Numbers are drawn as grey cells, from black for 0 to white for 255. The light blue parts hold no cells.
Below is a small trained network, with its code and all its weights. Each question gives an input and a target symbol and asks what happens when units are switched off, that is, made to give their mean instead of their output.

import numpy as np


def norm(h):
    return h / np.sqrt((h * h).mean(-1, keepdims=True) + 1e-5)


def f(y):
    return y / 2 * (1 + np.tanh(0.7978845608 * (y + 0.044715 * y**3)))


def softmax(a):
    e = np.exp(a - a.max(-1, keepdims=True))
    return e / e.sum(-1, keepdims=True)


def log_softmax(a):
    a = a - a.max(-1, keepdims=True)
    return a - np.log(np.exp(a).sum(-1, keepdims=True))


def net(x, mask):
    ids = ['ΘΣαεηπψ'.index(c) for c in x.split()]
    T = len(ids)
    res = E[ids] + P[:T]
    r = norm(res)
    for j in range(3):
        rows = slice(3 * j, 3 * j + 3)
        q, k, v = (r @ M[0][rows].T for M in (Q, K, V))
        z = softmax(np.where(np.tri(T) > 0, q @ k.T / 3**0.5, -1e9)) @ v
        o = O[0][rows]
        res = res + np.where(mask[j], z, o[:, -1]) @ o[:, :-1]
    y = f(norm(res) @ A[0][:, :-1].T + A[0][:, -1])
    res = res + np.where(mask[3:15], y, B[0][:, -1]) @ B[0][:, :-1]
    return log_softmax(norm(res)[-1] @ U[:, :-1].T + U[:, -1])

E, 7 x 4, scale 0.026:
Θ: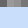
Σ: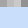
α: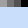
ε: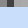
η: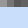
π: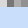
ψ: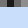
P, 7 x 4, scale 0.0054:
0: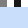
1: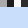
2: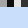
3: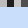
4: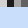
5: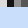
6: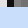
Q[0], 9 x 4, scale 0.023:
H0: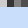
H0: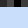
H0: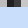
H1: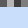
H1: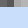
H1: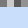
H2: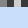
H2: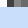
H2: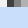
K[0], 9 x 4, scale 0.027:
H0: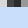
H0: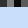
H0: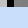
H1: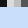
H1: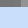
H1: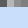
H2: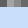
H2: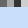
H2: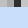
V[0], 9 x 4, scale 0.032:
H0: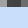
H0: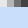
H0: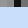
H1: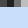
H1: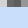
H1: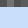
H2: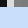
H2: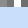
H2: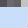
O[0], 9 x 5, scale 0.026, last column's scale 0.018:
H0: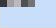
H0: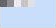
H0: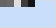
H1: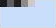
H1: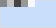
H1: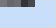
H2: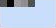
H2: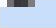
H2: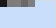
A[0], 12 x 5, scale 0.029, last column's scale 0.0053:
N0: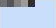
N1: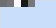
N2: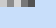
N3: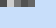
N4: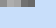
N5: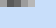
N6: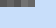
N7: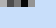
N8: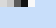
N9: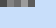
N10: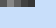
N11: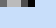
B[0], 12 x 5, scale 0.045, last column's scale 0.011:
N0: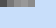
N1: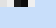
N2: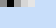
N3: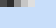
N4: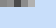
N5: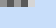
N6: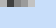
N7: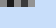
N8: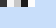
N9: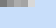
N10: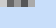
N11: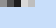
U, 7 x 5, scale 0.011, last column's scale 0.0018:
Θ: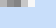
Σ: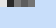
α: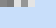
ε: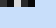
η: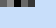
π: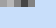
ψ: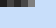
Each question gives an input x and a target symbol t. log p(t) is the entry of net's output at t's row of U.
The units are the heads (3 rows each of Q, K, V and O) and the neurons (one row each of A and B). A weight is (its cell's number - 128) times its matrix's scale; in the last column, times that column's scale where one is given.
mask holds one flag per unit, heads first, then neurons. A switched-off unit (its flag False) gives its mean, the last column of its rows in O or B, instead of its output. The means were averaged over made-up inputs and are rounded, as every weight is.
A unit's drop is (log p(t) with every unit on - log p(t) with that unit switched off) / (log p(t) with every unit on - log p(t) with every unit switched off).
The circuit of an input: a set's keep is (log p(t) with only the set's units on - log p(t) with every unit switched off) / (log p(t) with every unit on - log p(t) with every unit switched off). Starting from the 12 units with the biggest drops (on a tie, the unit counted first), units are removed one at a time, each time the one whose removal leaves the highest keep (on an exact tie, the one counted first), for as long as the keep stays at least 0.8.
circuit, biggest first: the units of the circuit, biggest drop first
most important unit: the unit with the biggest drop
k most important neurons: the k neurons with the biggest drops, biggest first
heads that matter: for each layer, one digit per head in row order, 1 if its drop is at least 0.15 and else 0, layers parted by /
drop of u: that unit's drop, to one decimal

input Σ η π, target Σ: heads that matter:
101
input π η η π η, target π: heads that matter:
011
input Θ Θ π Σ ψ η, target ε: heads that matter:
001
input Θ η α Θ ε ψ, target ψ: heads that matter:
010
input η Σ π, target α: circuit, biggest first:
(H2)
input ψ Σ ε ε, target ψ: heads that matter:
010
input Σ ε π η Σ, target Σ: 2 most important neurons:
(N5, N9)
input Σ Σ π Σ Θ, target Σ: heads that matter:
001
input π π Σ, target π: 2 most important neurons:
(N8, N3)
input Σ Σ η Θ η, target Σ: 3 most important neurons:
(N2, N7, N11)
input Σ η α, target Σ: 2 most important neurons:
(N2, N7)
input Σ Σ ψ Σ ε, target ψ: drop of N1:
0.1
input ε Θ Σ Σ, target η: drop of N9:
-0.1
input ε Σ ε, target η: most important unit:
H0
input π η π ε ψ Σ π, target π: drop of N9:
0.0
